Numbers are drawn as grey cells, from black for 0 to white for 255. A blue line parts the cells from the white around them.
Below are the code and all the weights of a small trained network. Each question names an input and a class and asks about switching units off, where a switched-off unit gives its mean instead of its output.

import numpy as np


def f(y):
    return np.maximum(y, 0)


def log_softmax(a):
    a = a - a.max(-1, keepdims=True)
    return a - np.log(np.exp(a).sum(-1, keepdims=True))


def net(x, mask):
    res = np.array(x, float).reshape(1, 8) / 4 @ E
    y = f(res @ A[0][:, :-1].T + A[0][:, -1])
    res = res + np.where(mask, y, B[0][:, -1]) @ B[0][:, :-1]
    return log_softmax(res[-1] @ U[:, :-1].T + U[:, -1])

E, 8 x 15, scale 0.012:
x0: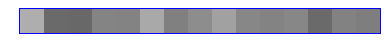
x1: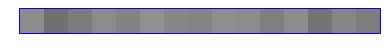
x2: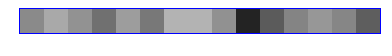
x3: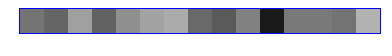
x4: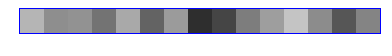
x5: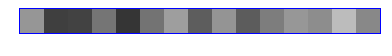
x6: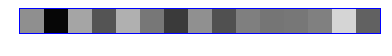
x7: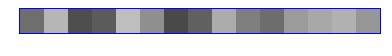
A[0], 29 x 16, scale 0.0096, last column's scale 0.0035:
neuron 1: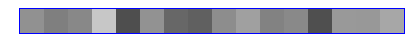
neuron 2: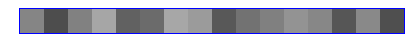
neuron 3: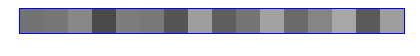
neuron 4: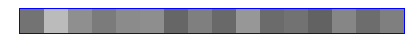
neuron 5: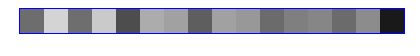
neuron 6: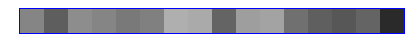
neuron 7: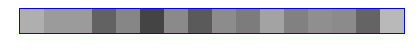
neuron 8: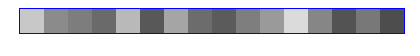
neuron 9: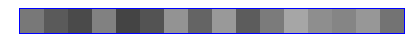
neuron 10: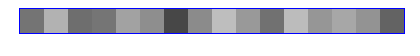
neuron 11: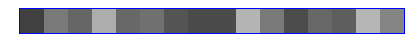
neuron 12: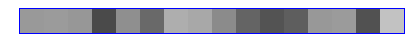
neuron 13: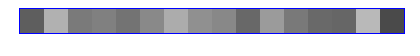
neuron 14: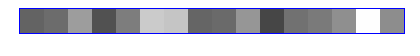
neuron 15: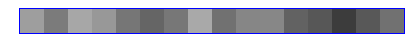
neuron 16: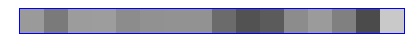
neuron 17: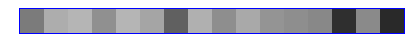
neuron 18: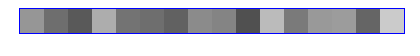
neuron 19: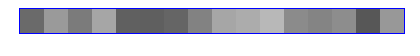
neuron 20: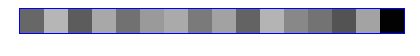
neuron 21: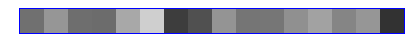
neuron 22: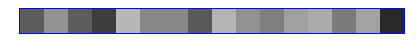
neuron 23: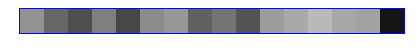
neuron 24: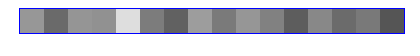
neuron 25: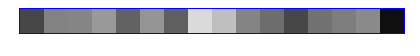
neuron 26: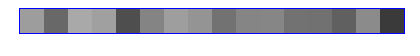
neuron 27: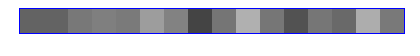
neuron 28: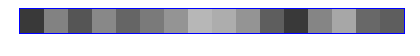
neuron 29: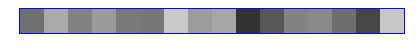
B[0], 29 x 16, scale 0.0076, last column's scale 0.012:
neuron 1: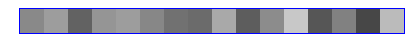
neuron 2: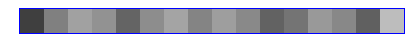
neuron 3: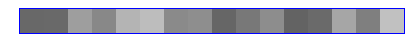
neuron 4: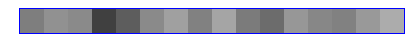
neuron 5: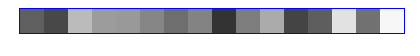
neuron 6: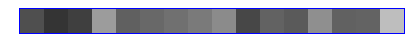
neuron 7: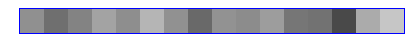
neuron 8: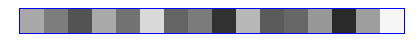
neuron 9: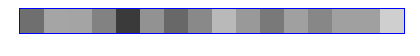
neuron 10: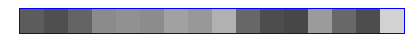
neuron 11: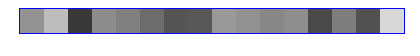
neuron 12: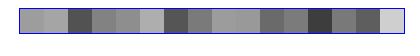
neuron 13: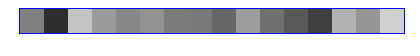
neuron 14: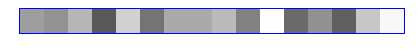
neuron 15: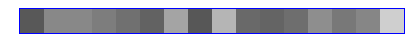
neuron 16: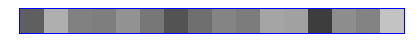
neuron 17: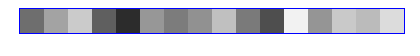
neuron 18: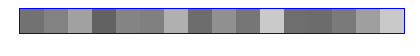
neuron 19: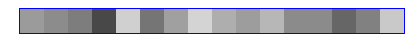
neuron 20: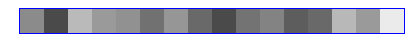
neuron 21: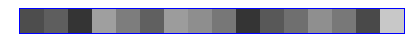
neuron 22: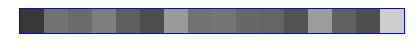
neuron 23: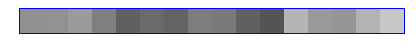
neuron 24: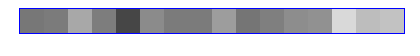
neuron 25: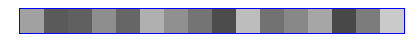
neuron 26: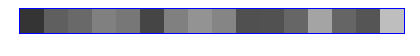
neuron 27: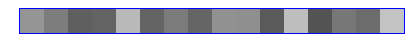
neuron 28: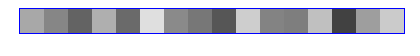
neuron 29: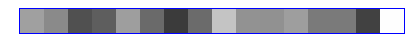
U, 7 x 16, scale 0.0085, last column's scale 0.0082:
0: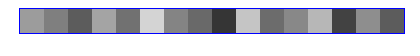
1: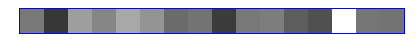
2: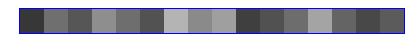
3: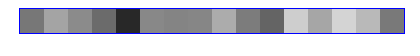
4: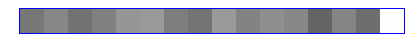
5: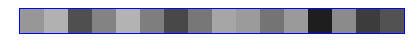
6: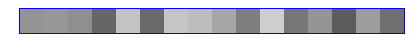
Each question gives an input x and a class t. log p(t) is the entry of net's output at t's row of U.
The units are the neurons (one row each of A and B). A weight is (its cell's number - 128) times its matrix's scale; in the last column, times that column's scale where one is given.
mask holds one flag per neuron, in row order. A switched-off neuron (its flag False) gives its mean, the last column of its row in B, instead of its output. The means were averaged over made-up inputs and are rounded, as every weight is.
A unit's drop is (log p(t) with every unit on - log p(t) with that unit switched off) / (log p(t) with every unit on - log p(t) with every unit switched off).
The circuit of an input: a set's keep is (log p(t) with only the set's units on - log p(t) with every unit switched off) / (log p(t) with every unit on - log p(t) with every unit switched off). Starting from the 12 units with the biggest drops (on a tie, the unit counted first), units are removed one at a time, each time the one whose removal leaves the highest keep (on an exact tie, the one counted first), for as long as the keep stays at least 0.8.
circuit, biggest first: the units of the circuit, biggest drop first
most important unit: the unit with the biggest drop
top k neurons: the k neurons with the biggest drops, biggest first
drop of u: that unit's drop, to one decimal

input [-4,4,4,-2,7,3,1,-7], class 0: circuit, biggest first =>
neuron 8
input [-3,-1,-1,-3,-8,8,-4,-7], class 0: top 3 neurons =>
neuron 28; neuron 25; neuron 17
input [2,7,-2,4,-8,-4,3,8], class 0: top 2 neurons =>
neuron 28; neuron 25
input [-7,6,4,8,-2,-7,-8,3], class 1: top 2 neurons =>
neuron 5; neuron 13
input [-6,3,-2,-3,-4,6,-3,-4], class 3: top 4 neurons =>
neuron 9; neuron 8; neuron 23; neuron 14
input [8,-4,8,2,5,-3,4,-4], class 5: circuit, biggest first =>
neuron 16; neuron 12
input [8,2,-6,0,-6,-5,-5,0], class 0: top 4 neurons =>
neuron 25; neuron 28; neuron 29; neuron 16
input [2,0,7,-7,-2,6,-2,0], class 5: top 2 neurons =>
neuron 29; neuron 14
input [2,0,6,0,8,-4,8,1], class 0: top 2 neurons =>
neuron 8; neuron 5
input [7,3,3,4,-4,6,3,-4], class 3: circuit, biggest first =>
neuron 9; neuron 5
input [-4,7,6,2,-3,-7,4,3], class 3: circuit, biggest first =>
neuron 24; neuron 17
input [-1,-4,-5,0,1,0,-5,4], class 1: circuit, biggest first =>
neuron 5; neuron 20
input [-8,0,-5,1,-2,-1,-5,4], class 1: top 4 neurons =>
neuron 5; neuron 29; neuron 13; neuron 20
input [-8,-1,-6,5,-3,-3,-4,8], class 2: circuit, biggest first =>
neuron 21
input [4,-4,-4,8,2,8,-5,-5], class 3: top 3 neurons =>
neuron 9; neuron 23; neuron 19
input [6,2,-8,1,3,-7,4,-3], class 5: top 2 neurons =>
neuron 11; neuron 27
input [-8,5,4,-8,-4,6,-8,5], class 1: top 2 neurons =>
neuron 5; neuron 20
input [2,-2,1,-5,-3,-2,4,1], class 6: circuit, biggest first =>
neuron 5; neuron 19; neuron 18
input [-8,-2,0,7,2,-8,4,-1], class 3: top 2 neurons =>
neuron 17; neuron 24
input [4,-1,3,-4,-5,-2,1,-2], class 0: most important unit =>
neuron 25
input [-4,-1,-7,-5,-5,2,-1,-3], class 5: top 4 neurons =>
neuron 11; neuron 1; neuron 8; neuron 14
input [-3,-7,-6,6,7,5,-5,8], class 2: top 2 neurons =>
neuron 22; neuron 21
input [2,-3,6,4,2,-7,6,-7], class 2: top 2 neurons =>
neuron 6; neuron 15
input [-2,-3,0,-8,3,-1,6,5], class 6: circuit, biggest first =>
neuron 19; neuron 18
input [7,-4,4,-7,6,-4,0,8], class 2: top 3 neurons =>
neuron 10; neuron 21; neuron 22
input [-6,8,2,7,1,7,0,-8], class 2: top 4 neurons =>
neuron 26; neuron 17; neuron 2; neuron 6
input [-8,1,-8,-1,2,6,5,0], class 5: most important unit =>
neuron 11
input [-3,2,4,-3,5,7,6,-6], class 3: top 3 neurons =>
neuron 5; neuron 9; neuron 23
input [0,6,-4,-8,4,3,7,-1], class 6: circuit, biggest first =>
neuron 19; neuron 18
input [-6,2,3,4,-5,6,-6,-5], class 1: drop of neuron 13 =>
0.4
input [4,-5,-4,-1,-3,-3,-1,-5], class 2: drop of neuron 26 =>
0.2
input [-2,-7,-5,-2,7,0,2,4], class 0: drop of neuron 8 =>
0.3
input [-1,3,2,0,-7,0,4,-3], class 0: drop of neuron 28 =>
0.2
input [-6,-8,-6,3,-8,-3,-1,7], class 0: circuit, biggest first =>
neuron 28
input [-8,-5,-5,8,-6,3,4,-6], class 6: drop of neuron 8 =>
0.2
